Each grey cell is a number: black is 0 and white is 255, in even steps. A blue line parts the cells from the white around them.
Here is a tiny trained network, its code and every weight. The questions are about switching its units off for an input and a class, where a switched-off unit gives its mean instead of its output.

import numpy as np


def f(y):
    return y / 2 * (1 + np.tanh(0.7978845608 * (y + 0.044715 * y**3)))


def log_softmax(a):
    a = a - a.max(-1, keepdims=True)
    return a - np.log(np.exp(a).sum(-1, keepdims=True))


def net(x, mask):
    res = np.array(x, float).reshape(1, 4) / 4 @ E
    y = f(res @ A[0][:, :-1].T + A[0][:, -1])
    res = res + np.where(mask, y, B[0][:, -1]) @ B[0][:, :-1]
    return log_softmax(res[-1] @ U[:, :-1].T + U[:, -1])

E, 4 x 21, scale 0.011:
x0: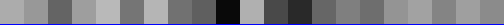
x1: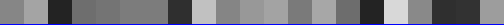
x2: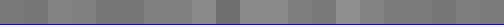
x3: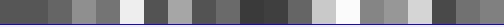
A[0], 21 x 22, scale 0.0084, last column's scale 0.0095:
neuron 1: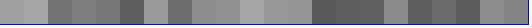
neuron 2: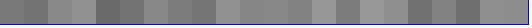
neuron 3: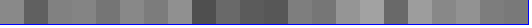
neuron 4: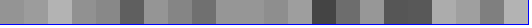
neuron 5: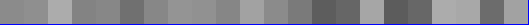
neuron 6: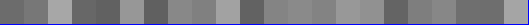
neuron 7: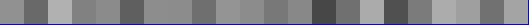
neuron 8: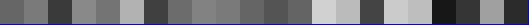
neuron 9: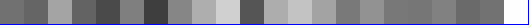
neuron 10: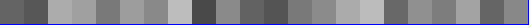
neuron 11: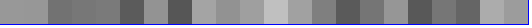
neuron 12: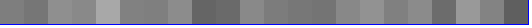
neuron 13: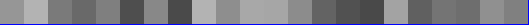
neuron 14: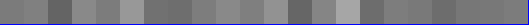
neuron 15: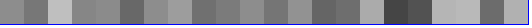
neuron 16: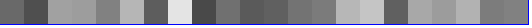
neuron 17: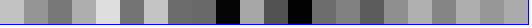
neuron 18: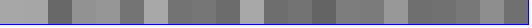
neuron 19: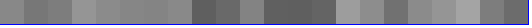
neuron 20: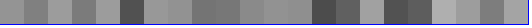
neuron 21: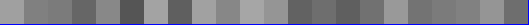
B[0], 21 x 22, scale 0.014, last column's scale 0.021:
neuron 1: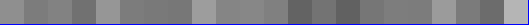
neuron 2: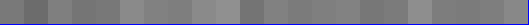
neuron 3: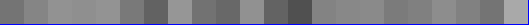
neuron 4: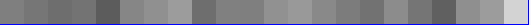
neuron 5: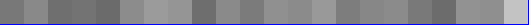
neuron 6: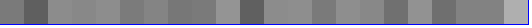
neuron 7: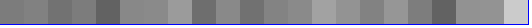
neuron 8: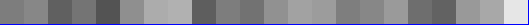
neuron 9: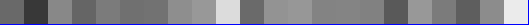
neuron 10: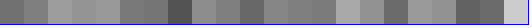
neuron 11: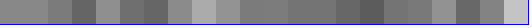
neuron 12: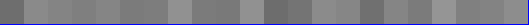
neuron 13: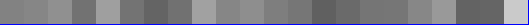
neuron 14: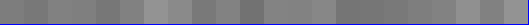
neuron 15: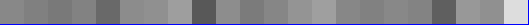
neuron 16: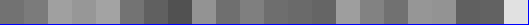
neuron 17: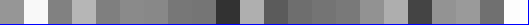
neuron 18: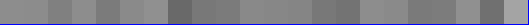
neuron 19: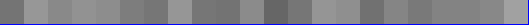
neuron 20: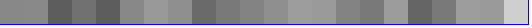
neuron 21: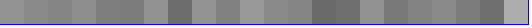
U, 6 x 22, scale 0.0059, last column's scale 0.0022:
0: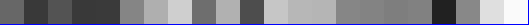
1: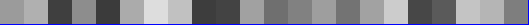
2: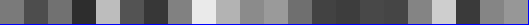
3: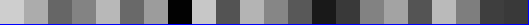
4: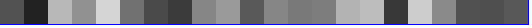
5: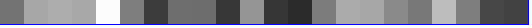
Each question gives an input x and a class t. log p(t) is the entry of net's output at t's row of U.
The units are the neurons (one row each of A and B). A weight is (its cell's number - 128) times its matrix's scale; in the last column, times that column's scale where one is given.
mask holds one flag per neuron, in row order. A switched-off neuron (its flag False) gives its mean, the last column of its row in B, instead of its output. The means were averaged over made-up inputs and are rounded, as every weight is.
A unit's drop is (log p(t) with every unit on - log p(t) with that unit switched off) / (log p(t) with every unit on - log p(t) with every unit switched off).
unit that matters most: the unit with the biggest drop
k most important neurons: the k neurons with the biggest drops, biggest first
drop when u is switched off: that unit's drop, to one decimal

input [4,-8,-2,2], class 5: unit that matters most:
neuron 16
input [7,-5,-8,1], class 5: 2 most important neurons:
neuron 16; neuron 8
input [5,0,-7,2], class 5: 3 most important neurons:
neuron 20; neuron 4; neuron 15
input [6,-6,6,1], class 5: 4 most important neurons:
neuron 16; neuron 8; neuron 10; neuron 3
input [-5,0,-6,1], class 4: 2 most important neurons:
neuron 8; neuron 20
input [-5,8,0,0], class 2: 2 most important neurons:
neuron 13; neuron 11
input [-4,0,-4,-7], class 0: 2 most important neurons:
neuron 4; neuron 20
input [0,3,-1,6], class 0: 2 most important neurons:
neuron 17; neuron 8
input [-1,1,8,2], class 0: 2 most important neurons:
neuron 17; neuron 16
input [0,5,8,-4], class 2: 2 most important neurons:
neuron 17; neuron 11
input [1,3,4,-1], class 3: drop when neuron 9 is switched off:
0.2
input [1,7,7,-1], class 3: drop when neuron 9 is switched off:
0.3
